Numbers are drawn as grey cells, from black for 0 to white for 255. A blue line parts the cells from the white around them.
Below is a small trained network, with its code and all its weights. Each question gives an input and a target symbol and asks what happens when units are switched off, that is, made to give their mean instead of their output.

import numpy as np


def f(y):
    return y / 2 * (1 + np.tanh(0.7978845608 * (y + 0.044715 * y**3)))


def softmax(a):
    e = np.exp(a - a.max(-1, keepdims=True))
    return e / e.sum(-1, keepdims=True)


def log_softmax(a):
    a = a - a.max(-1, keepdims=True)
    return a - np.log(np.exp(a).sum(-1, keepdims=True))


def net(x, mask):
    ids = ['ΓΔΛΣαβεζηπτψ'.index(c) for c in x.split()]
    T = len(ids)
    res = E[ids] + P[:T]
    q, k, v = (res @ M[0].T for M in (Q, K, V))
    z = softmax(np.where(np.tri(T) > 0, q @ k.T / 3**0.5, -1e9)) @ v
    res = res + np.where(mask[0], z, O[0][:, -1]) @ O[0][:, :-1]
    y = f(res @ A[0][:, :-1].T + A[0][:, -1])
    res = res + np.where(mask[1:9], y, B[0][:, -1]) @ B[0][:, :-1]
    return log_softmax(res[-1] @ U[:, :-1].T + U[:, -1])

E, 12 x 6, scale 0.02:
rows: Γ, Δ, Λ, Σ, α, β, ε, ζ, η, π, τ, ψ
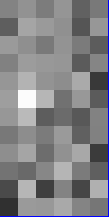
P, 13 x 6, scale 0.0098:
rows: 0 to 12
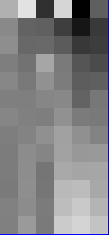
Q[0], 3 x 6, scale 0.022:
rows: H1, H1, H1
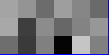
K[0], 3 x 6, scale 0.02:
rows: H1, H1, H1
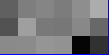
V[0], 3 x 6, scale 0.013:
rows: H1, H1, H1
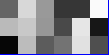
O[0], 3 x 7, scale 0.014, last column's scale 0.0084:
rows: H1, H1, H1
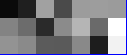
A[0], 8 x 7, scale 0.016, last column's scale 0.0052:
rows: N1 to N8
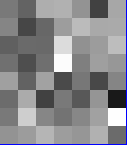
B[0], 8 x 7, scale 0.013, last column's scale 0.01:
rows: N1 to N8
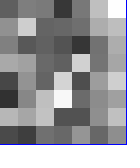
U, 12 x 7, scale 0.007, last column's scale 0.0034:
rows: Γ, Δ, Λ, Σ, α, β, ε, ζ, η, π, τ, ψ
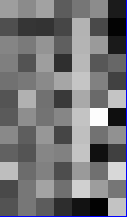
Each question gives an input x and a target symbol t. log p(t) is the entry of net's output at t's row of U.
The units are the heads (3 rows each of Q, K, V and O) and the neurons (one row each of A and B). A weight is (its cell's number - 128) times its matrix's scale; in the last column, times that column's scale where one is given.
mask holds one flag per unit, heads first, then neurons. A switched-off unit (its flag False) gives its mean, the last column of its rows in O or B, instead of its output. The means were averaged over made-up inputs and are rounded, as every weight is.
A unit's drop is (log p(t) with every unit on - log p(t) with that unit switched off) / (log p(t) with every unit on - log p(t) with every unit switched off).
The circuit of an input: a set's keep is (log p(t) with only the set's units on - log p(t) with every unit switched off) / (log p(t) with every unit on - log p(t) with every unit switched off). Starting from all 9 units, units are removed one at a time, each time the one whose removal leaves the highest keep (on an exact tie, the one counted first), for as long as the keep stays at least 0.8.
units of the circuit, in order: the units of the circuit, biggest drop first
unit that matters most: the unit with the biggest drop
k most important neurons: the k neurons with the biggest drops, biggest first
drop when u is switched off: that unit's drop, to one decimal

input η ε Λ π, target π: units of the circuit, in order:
[H1; N4]
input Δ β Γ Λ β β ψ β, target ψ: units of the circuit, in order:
[H1; N5]
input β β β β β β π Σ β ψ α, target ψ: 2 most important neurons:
[N5; N4]
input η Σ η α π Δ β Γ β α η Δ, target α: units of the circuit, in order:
[H1; N6]
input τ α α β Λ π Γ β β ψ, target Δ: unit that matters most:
N7
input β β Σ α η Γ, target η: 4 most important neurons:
[N6; N1; N2; N5]
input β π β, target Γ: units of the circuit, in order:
[H1; N7]
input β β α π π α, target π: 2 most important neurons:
[N7; N5]
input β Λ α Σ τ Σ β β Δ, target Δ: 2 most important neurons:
[N7; N3]
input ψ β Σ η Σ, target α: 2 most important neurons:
[N6; N3]
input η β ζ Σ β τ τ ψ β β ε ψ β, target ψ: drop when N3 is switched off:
-0.1
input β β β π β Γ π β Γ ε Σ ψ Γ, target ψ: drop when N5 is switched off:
0.1
